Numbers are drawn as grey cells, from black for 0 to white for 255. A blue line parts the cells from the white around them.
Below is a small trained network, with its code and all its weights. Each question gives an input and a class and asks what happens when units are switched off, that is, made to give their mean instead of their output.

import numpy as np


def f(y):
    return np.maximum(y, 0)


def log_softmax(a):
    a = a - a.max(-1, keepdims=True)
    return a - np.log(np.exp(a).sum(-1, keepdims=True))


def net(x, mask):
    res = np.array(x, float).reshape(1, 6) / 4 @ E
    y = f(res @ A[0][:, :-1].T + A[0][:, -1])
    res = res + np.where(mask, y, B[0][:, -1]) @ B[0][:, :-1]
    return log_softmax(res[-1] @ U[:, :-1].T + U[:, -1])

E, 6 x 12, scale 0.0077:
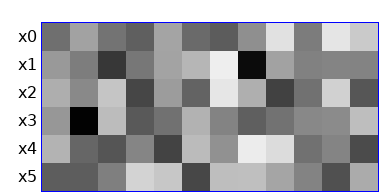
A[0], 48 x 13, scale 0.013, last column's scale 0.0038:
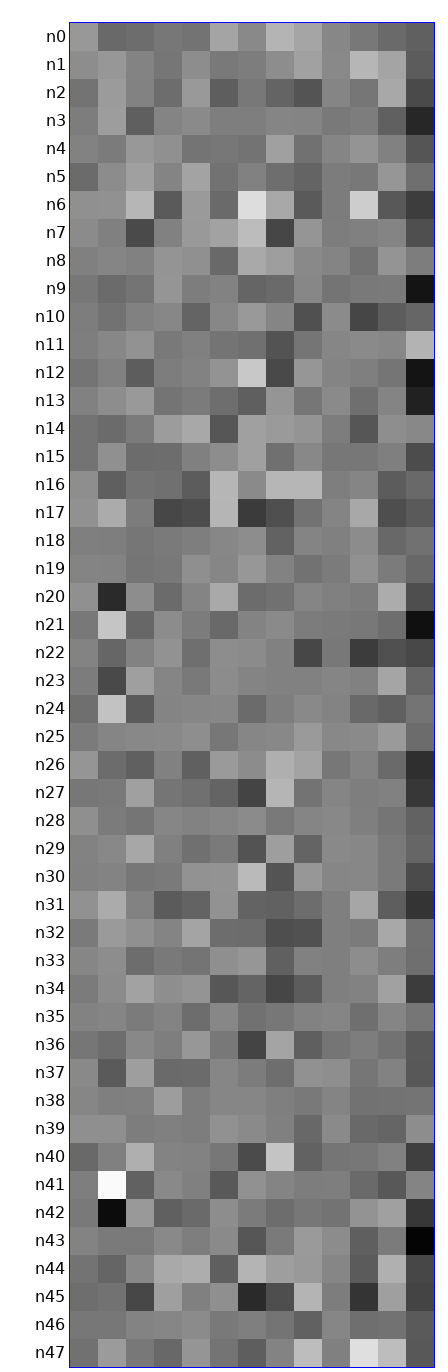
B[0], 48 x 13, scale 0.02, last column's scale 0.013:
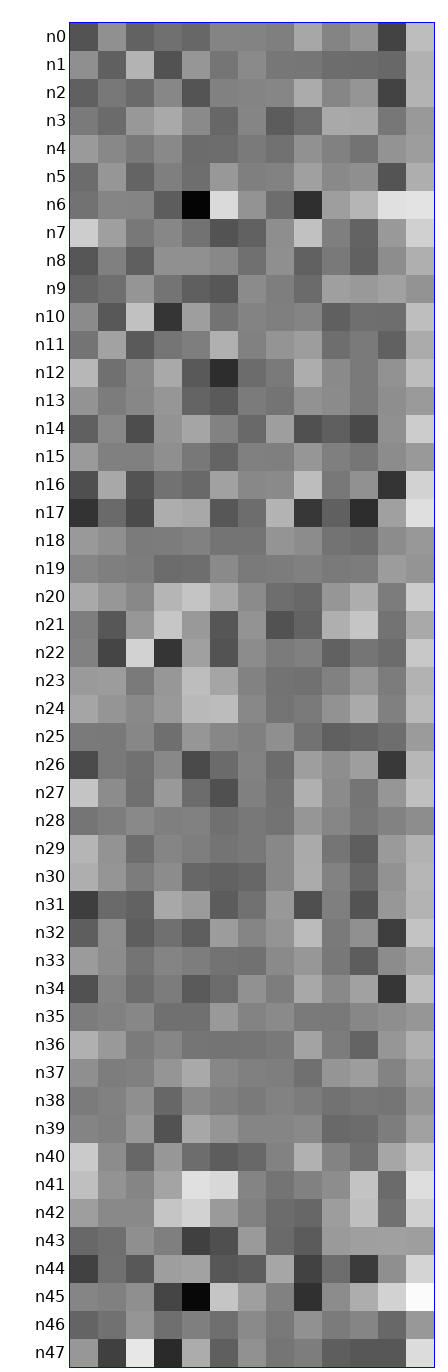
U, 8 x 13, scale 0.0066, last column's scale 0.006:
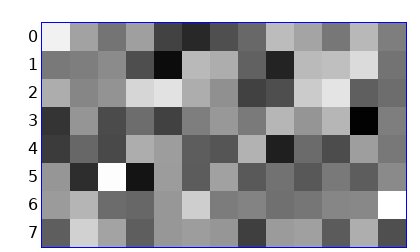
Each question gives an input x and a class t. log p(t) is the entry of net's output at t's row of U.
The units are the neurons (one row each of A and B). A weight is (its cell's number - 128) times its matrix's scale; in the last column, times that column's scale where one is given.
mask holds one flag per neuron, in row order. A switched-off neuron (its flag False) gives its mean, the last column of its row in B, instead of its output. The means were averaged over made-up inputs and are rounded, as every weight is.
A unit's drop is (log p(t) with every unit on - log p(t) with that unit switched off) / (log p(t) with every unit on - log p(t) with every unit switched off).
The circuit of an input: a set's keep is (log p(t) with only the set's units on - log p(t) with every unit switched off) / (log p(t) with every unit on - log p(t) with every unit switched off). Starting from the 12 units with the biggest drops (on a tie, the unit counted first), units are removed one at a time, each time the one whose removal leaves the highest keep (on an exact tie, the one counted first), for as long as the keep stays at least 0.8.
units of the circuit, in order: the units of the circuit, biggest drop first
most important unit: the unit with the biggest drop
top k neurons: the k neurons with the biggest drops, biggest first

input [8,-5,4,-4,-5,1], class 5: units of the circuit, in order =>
n47
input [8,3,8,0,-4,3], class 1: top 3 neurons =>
n6; n22; n10
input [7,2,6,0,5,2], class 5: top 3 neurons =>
n47; n45; n1
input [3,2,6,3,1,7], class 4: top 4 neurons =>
n44; n45; n14; n8
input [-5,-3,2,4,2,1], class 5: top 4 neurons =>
n22; n41; n10; n24
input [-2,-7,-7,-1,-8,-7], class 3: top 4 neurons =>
n34; n32; n6; n2
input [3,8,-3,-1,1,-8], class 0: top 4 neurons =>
n7; n12; n44; n30
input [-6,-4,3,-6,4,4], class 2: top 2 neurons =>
n41; n47
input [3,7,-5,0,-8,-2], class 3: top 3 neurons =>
n32; n34; n2
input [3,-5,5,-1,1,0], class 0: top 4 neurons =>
n45; n40; n27; n29
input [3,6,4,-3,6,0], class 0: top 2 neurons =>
n7; n12
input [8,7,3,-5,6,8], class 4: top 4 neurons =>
n44; n14; n8; n22
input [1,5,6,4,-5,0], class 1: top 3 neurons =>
n6; n40; n27
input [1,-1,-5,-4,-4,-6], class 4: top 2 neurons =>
n17; n6
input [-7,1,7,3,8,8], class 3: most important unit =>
n16
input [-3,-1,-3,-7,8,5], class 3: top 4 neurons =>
n16; n26; n0; n42
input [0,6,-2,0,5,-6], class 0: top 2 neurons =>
n7; n12
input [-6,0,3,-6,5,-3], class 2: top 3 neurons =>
n41; n47; n24
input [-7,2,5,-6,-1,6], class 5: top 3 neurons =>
n22; n10; n17
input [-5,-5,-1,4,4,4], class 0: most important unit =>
n47
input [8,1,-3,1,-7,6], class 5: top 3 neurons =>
n47; n16; n1
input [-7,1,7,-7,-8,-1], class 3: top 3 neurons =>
n45; n32; n2
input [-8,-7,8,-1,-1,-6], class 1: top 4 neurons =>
n6; n47; n7; n12
